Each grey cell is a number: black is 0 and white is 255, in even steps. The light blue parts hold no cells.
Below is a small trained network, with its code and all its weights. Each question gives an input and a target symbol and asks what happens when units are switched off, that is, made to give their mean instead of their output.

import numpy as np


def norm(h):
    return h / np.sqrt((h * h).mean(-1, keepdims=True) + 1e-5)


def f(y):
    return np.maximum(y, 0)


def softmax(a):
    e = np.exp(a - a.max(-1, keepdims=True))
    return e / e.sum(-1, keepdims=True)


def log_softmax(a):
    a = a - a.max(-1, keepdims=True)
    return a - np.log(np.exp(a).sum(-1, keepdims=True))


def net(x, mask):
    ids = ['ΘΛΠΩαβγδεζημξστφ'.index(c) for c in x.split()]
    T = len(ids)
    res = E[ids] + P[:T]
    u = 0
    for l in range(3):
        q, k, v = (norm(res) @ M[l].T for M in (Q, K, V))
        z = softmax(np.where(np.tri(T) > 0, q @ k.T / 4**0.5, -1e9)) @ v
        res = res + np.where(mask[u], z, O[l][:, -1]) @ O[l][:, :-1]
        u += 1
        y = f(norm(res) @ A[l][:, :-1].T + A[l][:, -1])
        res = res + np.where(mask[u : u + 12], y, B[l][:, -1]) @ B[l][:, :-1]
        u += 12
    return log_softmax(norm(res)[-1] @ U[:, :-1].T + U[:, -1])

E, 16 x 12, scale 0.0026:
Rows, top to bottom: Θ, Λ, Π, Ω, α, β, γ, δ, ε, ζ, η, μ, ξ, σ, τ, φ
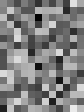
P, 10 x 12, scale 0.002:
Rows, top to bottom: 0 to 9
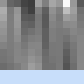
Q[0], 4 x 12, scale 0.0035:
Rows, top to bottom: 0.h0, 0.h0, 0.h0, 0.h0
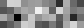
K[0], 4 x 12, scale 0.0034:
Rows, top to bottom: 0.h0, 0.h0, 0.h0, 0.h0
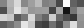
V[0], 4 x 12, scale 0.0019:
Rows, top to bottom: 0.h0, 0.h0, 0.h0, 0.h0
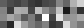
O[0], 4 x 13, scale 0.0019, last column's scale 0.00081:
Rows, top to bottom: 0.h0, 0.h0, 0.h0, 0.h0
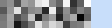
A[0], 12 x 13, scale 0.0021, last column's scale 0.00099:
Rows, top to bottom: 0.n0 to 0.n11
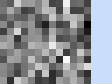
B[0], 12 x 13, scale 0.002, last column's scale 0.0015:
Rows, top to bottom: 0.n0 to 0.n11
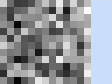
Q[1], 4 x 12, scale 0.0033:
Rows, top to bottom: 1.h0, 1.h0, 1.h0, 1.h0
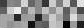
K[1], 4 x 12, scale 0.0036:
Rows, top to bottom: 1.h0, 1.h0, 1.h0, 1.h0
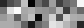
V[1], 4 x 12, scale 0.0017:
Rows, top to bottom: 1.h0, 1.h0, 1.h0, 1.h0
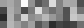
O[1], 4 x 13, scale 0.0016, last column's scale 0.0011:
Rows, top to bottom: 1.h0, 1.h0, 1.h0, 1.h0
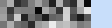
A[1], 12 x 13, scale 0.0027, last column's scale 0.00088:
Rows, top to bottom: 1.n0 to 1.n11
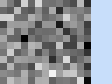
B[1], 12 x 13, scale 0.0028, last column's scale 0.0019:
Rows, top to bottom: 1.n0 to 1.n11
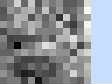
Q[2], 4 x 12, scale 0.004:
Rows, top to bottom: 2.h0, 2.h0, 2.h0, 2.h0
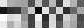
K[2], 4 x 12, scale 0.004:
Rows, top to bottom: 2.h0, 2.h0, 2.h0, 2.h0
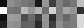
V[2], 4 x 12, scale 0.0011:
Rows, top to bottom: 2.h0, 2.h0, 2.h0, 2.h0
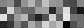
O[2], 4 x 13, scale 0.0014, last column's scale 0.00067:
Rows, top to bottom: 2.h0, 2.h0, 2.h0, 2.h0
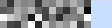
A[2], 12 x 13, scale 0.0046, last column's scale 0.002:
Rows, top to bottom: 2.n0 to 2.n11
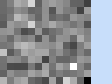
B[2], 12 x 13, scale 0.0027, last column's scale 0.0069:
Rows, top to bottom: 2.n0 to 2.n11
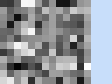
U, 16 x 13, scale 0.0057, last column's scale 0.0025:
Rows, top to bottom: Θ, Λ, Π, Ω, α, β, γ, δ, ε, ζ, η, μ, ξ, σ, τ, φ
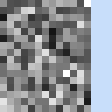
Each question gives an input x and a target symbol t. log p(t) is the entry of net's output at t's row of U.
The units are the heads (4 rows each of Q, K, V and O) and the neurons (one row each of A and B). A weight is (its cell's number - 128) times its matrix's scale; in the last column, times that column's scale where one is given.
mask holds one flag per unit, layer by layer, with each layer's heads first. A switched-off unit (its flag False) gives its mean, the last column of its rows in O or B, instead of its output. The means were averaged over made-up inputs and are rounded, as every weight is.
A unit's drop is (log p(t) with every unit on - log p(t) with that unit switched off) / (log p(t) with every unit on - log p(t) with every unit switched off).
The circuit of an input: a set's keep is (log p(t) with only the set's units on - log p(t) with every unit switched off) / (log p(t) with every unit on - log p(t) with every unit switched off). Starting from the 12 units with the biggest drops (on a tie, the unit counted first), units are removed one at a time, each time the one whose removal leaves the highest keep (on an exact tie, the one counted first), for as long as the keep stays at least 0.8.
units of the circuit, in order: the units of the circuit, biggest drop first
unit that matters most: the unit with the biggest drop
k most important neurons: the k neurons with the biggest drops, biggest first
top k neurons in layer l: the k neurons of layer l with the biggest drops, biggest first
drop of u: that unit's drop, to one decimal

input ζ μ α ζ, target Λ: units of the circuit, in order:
(1.n3; 2.n0)
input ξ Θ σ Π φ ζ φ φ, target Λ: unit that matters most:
1.n3
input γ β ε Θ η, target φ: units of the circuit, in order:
(2.n11; 1.n2)
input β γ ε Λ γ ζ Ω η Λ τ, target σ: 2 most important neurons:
(2.n9; 0.n0)
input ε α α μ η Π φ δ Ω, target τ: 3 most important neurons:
(1.n2; 2.n9; 1.n3)
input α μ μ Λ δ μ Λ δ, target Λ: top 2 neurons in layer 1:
(1.n3; 1.n5)
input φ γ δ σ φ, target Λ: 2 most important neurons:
(0.n9; 1.n3)
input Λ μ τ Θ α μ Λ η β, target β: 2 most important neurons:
(2.n9; 0.n3)
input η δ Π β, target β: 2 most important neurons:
(2.n9; 1.n2)
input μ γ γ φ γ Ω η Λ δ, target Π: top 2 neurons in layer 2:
(2.n9; 2.n4)
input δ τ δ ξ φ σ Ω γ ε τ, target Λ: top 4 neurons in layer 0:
(0.n10; 0.n8; 0.n1; 0.n5)
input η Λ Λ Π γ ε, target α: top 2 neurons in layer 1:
(1.n2; 1.n11)
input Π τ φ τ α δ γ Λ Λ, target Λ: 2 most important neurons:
(0.n4; 0.n0)
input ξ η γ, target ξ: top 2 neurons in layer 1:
(1.n2; 1.n0)
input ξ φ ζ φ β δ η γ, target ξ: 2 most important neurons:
(2.n9; 1.n2)
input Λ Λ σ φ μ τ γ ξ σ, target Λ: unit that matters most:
0.h0
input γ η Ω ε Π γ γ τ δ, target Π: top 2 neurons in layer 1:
(1.n2; 1.n9)
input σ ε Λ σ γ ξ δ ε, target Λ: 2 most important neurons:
(1.n3; 1.n1)
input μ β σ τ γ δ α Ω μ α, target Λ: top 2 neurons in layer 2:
(2.n9; 2.n0)
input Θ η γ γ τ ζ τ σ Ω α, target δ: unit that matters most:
2.h0
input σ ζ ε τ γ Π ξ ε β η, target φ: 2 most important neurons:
(1.n2; 2.n11)
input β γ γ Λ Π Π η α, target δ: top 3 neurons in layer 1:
(1.n6; 1.n8; 1.n11)
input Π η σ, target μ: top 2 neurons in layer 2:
(2.n9; 2.n8)
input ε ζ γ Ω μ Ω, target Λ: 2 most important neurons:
(0.n10; 1.n3)
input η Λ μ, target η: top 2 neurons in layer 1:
(1.n2; 1.n7)
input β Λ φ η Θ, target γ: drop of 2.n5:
0.2
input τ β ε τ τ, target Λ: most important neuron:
(2.n0)
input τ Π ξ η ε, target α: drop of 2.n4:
0.2
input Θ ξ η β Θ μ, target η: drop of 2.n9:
0.6
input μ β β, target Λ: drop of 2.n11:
0.0
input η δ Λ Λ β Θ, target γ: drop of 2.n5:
0.1
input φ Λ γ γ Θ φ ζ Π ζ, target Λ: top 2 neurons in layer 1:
(1.n3; 1.n5)
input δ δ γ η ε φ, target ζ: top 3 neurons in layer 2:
(2.n9; 2.n8; 2.n4)
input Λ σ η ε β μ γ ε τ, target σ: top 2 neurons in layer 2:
(2.n9; 2.n4)
